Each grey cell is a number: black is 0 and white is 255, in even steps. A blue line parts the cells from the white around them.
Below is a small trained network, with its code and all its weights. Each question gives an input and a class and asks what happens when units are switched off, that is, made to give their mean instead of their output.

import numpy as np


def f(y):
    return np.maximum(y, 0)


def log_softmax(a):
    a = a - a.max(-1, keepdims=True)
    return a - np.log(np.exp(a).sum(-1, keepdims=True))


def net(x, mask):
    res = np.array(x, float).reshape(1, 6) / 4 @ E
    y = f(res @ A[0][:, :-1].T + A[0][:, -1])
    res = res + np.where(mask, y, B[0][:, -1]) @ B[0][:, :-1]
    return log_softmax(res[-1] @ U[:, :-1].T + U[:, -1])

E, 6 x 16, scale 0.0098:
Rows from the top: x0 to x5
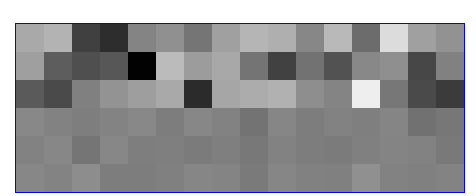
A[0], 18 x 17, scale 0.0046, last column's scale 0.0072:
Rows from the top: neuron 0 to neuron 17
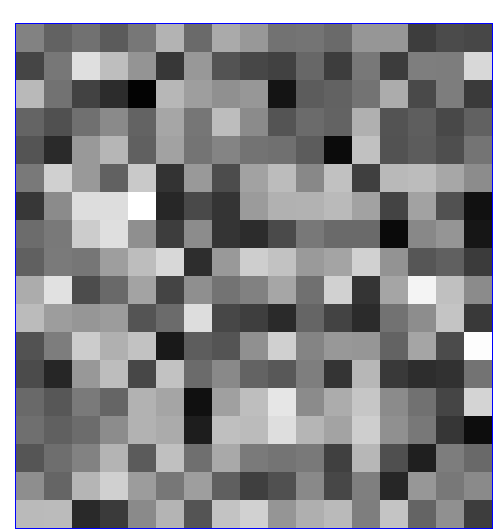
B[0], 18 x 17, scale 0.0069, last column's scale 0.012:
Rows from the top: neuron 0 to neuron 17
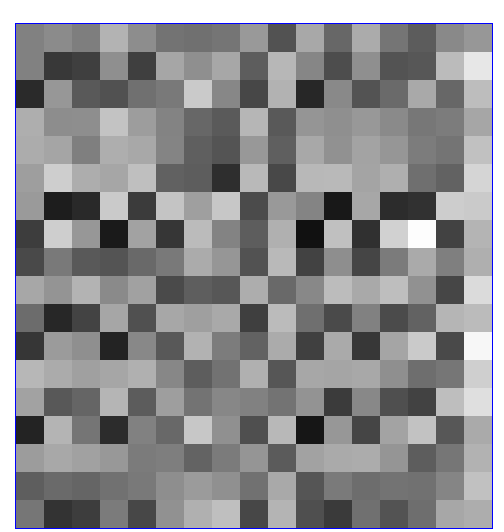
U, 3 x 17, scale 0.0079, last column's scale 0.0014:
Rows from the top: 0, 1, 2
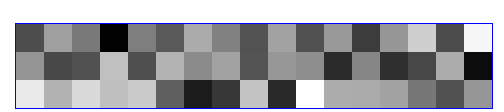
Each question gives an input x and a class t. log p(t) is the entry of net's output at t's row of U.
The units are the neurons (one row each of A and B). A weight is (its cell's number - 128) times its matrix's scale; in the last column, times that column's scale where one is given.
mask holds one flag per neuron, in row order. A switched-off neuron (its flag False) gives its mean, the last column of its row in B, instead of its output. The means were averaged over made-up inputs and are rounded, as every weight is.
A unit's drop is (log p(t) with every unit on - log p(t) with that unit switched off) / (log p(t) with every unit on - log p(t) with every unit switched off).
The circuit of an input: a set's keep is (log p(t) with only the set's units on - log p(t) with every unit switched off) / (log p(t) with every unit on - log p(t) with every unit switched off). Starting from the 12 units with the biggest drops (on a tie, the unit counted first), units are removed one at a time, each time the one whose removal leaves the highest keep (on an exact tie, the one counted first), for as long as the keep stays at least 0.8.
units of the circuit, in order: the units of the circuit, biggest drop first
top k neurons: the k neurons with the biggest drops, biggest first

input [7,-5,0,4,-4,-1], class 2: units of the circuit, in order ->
[neuron 5]
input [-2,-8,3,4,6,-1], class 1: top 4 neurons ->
[neuron 6; neuron 13; neuron 1; neuron 2]
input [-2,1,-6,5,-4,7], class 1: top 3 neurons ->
[neuron 11; neuron 10; neuron 14]
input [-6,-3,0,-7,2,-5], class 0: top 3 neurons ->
[neuron 7; neuron 11; neuron 13]
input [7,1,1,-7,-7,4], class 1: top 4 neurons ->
[neuron 11; neuron 17; neuron 7; neuron 13]
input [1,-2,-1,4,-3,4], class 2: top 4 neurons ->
[neuron 2; neuron 7; neuron 14; neuron 8]
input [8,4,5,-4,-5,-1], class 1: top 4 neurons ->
[neuron 13; neuron 11; neuron 17; neuron 7]
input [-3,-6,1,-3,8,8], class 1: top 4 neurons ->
[neuron 6; neuron 1; neuron 14; neuron 2]
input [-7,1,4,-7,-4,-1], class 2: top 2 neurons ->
[neuron 12; neuron 4]
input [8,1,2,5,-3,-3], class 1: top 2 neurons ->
[neuron 11; neuron 17]
